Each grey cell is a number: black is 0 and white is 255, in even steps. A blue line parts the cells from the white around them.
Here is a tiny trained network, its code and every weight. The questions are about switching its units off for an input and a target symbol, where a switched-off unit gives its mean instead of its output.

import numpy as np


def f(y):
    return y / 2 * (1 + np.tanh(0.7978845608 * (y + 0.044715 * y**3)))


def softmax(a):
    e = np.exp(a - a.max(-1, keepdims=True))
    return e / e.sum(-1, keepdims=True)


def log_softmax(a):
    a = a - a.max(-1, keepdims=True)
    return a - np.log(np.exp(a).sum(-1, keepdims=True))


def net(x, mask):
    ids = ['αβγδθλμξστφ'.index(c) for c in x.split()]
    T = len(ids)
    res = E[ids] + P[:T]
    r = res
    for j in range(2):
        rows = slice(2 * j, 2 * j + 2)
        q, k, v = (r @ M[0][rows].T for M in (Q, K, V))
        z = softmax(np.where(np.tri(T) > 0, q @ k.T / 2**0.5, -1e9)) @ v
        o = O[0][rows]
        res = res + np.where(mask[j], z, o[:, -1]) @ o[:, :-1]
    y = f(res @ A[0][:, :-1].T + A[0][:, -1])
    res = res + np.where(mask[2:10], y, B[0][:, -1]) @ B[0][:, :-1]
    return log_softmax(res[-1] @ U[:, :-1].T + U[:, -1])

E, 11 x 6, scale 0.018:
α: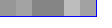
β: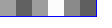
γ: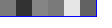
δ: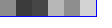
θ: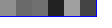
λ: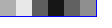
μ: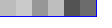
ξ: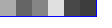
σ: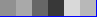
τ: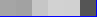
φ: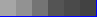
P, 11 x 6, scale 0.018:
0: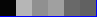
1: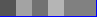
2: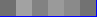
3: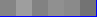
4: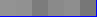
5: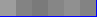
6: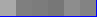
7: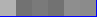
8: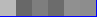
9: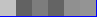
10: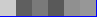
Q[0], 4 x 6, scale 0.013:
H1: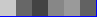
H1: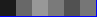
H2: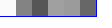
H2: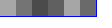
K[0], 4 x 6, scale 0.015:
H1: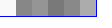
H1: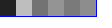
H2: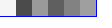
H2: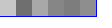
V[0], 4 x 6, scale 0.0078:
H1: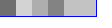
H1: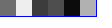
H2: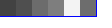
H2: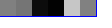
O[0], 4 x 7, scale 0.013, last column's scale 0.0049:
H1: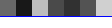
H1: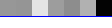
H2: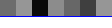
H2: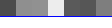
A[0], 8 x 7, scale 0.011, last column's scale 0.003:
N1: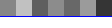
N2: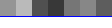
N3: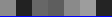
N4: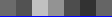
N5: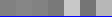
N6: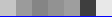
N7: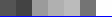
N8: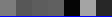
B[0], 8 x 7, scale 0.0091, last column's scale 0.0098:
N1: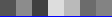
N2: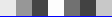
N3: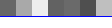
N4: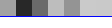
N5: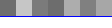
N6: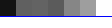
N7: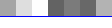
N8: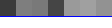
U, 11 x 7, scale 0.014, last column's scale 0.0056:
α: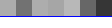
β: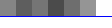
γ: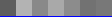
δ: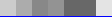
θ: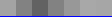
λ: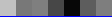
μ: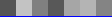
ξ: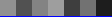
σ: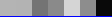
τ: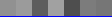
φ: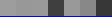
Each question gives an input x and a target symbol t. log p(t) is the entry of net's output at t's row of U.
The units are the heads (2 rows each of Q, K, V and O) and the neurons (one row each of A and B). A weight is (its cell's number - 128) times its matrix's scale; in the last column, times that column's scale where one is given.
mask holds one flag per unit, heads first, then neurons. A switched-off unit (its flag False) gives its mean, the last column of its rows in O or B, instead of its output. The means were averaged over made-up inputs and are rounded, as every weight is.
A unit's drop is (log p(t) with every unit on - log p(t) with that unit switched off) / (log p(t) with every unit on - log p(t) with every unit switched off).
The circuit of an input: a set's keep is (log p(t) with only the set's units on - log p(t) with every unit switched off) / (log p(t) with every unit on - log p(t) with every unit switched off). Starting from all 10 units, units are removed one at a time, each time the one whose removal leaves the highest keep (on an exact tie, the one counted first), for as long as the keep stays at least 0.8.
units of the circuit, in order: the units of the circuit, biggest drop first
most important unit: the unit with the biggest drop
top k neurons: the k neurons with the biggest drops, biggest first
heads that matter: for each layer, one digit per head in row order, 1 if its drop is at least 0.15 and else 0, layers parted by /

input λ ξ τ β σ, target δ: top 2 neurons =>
(N2; N6)
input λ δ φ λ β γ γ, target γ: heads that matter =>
01
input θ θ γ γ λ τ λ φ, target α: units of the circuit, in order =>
(H1; H2)
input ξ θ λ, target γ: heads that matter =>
11
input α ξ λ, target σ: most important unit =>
H1
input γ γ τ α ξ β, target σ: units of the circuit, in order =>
(H1; H2)
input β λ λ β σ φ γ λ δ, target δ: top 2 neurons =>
(N6; N7)
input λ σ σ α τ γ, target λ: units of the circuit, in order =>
(H1; N3)
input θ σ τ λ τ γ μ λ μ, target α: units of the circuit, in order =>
(H2; H1)
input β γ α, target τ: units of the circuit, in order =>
(H2; H1; N2)
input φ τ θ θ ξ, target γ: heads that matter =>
10
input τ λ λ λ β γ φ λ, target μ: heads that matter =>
11
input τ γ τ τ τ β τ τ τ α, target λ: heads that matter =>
10
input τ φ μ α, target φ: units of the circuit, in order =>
(H1; H2; N2)
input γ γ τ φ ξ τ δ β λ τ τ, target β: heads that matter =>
10
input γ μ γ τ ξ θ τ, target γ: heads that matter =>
01
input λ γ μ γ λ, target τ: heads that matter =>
00
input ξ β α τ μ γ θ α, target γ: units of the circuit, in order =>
(H2)
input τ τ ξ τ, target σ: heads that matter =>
01
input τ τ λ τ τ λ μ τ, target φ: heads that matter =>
01
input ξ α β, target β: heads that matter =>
01
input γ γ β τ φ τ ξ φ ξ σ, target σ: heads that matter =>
10
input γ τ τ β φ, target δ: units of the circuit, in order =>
(H1)
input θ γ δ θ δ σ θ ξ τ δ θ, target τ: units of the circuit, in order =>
(H1; H2)
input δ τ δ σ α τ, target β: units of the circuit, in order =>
(H1; N2)
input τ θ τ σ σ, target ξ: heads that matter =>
11
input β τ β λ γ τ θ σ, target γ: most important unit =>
H2
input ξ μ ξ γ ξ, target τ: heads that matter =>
11
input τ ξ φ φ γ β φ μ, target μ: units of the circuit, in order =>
(H1; N2; N6)
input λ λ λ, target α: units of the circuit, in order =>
(H1; H2)
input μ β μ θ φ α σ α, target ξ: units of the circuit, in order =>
(H2; H1)
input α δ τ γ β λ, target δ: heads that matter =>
00
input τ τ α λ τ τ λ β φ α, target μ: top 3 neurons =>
(N2; N4; N5)
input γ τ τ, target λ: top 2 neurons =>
(N2; N3)
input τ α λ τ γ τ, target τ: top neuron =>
(N2)
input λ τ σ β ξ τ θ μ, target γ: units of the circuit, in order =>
(H1; H2; N6)
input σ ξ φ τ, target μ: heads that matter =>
01
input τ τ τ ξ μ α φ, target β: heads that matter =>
01
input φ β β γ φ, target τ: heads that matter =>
10
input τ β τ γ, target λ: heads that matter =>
11
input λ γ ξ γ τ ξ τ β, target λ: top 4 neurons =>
(N3; N2; N4; N1)
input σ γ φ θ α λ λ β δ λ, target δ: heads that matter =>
10
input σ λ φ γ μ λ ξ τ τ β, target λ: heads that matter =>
11
